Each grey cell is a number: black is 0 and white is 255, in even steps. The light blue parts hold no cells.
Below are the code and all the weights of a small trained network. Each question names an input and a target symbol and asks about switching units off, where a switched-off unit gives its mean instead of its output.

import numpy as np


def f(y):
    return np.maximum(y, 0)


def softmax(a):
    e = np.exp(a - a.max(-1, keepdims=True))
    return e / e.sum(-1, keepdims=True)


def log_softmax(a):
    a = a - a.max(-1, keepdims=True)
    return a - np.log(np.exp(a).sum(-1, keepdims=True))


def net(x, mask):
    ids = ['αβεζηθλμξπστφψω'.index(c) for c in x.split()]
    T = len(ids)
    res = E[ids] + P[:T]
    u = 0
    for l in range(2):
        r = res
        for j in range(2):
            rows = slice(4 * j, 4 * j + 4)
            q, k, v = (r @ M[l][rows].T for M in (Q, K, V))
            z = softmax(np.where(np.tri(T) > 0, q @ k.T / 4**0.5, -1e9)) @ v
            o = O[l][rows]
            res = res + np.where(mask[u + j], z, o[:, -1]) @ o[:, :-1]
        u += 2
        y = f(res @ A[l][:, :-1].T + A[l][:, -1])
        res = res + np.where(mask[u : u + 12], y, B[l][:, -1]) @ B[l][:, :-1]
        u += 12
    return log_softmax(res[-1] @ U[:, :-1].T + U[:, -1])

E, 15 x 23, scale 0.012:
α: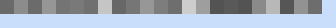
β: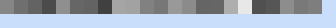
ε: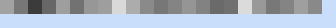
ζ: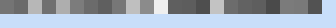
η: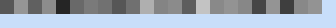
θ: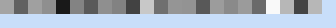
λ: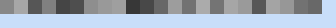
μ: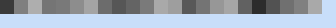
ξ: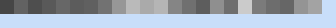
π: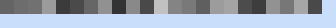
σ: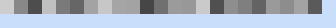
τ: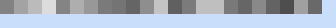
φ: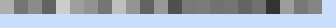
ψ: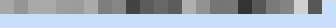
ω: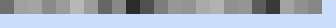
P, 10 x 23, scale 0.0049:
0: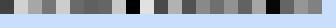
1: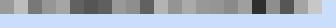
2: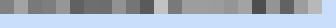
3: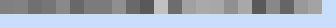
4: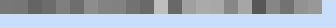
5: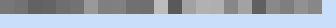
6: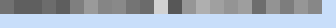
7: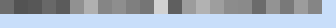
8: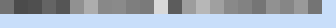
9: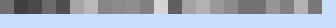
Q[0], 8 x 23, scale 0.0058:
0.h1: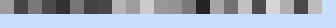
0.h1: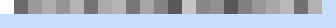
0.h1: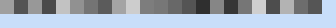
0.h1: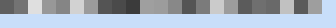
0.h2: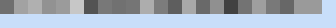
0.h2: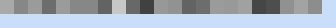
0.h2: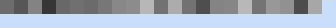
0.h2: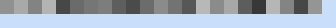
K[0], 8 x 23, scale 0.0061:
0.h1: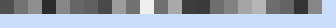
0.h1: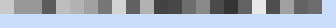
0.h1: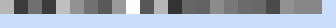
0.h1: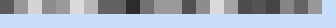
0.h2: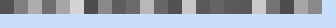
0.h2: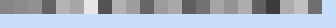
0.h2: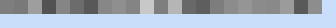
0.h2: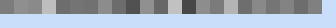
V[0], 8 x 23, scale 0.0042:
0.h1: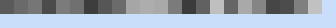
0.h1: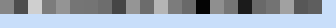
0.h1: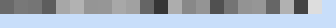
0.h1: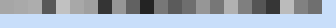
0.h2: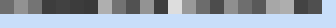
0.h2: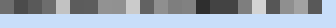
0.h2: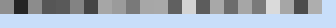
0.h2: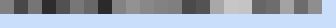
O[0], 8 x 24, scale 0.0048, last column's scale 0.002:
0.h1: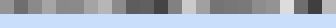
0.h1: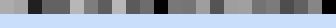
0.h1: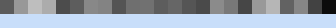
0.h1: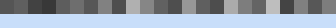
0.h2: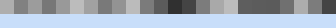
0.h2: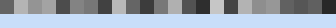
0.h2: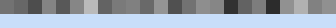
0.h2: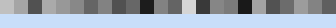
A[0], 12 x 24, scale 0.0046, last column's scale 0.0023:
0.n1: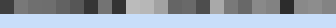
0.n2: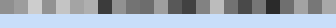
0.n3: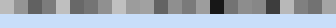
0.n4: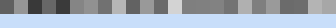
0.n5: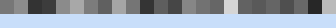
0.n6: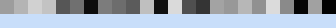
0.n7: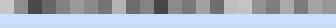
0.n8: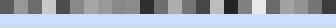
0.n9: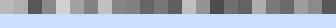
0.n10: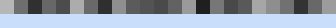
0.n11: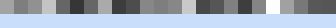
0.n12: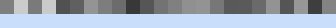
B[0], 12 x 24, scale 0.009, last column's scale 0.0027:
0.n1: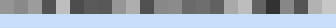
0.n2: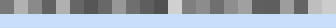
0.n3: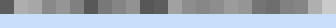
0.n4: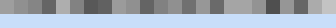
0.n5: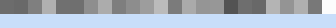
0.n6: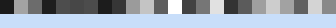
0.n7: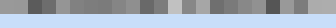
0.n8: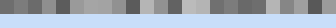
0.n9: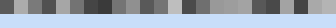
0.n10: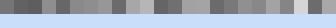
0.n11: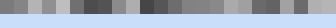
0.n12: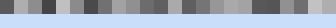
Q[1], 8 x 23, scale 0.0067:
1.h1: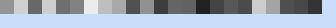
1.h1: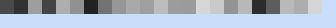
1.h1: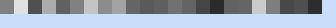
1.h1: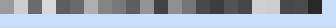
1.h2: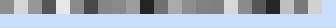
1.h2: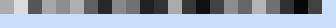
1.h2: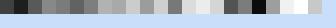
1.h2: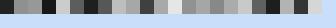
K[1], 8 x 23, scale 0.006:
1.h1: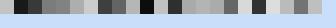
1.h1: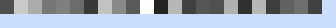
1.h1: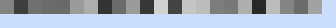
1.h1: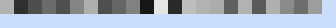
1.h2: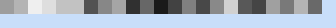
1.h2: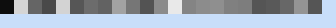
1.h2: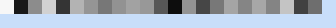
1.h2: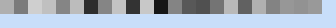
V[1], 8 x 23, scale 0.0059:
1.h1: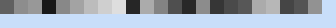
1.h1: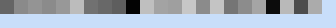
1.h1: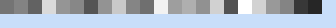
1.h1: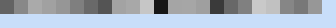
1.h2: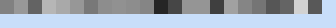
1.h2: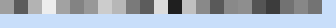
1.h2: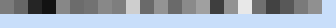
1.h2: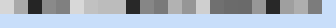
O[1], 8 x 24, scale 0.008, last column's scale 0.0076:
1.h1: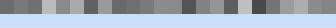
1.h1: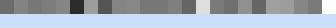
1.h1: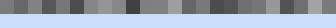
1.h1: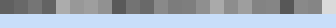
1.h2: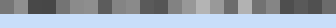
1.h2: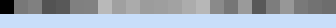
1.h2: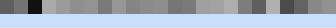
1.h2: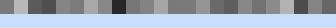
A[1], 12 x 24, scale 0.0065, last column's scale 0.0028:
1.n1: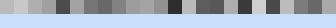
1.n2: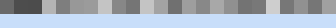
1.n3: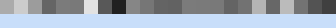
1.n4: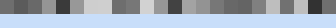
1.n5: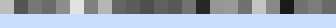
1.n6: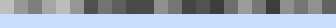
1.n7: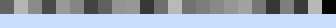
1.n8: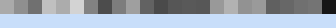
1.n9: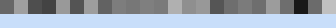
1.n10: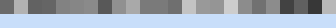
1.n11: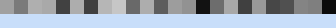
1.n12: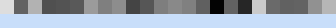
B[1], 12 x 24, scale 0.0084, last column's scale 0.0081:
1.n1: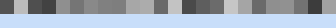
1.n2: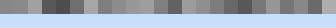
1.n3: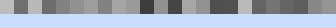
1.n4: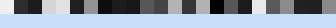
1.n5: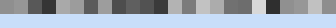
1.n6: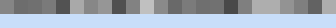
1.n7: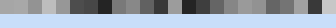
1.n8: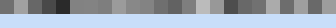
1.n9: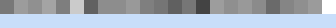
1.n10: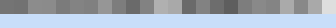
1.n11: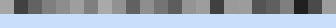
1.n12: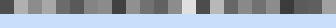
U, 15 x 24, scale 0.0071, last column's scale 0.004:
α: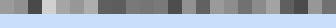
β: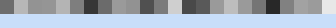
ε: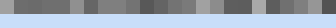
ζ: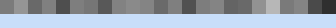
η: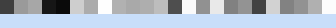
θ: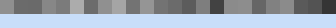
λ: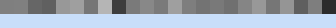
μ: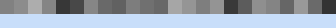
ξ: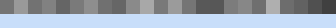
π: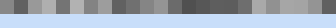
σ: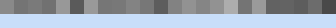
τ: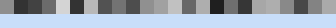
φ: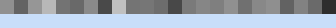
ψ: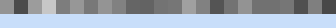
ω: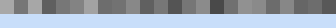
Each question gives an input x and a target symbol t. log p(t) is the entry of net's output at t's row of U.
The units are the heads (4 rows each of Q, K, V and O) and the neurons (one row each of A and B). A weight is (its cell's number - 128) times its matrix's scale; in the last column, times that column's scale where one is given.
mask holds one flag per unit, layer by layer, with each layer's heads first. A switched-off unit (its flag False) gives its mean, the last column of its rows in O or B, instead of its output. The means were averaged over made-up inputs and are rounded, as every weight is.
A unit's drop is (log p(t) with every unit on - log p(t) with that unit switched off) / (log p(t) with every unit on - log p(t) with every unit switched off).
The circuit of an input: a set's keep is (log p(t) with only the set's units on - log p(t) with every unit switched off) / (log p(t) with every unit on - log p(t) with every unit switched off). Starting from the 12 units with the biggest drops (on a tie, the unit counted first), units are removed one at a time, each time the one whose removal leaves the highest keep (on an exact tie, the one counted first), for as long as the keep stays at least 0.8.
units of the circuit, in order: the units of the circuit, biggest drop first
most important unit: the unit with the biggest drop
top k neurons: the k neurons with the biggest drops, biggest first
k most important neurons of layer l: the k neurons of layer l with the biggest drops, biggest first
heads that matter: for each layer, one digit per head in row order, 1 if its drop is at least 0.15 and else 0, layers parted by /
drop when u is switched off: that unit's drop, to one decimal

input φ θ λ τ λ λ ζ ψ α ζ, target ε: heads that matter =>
11 / 11
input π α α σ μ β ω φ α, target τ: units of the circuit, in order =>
[1.n4]
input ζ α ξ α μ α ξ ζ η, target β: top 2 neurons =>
[0.n4 0.n1]
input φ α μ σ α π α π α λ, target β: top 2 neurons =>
[0.n4 0.n7]
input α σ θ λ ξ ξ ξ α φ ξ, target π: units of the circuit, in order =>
[0.h2 1.h2 0.n6 1.n6]
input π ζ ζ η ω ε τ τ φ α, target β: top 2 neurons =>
[0.n9 0.n11]
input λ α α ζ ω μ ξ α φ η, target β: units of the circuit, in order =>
[0.n1 0.n4]
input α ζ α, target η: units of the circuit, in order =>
[1.n7 1.h2]
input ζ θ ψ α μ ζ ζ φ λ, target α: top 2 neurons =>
[0.n6 1.n12]
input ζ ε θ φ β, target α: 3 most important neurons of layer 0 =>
[0.n6 0.n5 0.n7]
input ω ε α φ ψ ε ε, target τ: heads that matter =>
11 / 01
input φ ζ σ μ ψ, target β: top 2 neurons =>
[0.n12 0.n2]
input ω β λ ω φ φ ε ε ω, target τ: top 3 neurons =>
[1.n4 0.n5 0.n1]
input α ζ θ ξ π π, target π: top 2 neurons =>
[0.n6 1.n6]
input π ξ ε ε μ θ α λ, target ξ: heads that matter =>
01 / 11
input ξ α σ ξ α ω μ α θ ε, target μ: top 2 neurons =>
[1.n12 0.n6]
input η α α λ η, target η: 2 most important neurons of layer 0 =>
[0.n1 0.n5]
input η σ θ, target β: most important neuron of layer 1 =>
[1.n1]
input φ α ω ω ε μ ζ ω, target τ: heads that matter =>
11 / 01
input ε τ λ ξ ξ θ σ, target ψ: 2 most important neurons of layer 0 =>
[0.n6 0.n11]
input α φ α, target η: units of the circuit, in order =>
[1.h2]
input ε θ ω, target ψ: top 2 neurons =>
[0.n6 1.n11]
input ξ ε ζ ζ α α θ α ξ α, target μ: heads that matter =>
11 / 11
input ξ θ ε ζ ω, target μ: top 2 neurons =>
[0.n6 1.n12]
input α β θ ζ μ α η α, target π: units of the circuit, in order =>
[0.h2 1.h2 0.n6 0.h1]
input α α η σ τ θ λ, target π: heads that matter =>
01 / 11
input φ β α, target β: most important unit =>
0.n5
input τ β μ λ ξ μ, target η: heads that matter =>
11 / 01
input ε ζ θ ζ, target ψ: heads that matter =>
11 / 11
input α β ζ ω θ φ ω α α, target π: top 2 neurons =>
[0.n6 1.n6]
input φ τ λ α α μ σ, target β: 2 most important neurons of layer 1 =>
[1.n7 1.n6]
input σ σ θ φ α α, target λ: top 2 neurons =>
[0.n6 1.n5]
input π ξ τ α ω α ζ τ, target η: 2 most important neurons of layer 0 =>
[0.n2 0.n5]
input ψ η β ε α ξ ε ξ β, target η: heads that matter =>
11 / 00
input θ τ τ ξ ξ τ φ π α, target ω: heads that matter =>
11 / 11
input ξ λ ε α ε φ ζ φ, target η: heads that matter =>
11 / 01
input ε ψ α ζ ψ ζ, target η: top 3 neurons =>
[0.n5 0.n9 0.n4]
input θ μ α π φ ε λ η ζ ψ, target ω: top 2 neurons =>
[1.n3 0.n6]
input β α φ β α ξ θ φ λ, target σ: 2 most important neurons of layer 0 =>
[0.n6 0.n11]
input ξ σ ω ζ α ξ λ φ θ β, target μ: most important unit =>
1.h2
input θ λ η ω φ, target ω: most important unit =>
0.h2
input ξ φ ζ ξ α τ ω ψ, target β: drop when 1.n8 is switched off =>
0.1
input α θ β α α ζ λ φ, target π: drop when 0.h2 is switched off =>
1.8
